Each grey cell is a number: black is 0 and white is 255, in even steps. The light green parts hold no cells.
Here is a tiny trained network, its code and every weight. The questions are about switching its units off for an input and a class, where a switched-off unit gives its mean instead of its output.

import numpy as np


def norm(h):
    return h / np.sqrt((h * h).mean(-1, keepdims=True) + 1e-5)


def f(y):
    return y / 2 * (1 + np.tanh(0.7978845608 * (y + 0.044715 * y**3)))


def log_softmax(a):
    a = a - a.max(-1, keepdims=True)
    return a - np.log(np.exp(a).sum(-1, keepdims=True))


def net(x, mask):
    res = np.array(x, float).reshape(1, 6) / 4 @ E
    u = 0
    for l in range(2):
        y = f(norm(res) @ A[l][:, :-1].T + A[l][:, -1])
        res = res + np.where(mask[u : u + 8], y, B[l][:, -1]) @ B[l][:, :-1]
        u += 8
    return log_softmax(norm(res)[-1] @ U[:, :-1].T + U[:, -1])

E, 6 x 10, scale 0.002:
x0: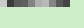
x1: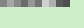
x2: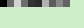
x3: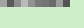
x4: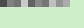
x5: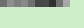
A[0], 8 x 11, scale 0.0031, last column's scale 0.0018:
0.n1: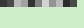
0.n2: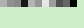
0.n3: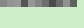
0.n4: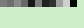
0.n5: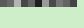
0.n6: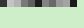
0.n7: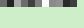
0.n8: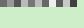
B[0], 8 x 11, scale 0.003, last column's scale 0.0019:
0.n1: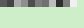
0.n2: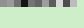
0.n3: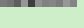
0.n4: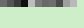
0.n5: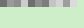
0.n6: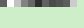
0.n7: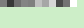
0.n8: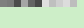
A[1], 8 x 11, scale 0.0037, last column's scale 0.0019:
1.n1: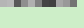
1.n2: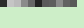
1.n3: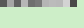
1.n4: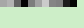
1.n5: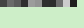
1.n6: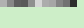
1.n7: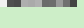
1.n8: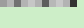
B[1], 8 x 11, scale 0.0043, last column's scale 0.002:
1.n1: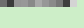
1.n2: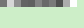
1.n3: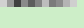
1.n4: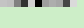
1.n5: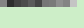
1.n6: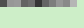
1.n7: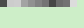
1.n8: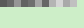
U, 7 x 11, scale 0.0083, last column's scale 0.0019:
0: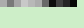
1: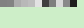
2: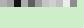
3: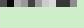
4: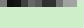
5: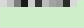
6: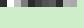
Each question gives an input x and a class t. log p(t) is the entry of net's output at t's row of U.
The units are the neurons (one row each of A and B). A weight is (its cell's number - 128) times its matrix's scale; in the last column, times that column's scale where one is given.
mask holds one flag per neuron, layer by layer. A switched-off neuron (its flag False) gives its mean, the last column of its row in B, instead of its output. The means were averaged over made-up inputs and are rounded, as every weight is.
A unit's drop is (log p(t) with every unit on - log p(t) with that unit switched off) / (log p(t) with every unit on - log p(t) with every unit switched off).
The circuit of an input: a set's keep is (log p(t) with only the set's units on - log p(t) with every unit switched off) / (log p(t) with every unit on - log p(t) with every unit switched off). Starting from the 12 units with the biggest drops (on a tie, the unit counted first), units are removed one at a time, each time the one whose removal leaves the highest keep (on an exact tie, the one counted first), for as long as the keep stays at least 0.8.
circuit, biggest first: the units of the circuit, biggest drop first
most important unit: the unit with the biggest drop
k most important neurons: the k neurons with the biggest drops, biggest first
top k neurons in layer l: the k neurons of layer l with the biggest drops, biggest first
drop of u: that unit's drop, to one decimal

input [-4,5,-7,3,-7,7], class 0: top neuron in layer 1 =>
1.n1
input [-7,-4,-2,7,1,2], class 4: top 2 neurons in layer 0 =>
0.n4, 0.n5
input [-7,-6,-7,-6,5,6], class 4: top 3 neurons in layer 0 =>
0.n4, 0.n5, 0.n7
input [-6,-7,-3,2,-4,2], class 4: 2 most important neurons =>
1.n5, 0.n4
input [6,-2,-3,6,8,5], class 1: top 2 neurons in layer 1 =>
1.n7, 1.n8
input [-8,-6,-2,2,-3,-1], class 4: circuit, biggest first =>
1.n5, 0.n4
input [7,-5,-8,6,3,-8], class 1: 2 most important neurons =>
1.n7, 1.n8
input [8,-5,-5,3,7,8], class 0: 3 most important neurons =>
1.n7, 0.n5, 1.n1
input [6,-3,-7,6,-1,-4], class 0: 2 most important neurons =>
1.n7, 0.n5
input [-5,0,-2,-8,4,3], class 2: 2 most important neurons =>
0.n8, 1.n3
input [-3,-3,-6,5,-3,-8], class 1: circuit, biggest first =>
1.n8, 1.n7
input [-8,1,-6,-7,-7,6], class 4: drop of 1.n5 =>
0.3
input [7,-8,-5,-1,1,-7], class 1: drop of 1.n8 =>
0.1
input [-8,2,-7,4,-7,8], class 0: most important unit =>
1.n1
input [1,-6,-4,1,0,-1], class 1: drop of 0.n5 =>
-0.1
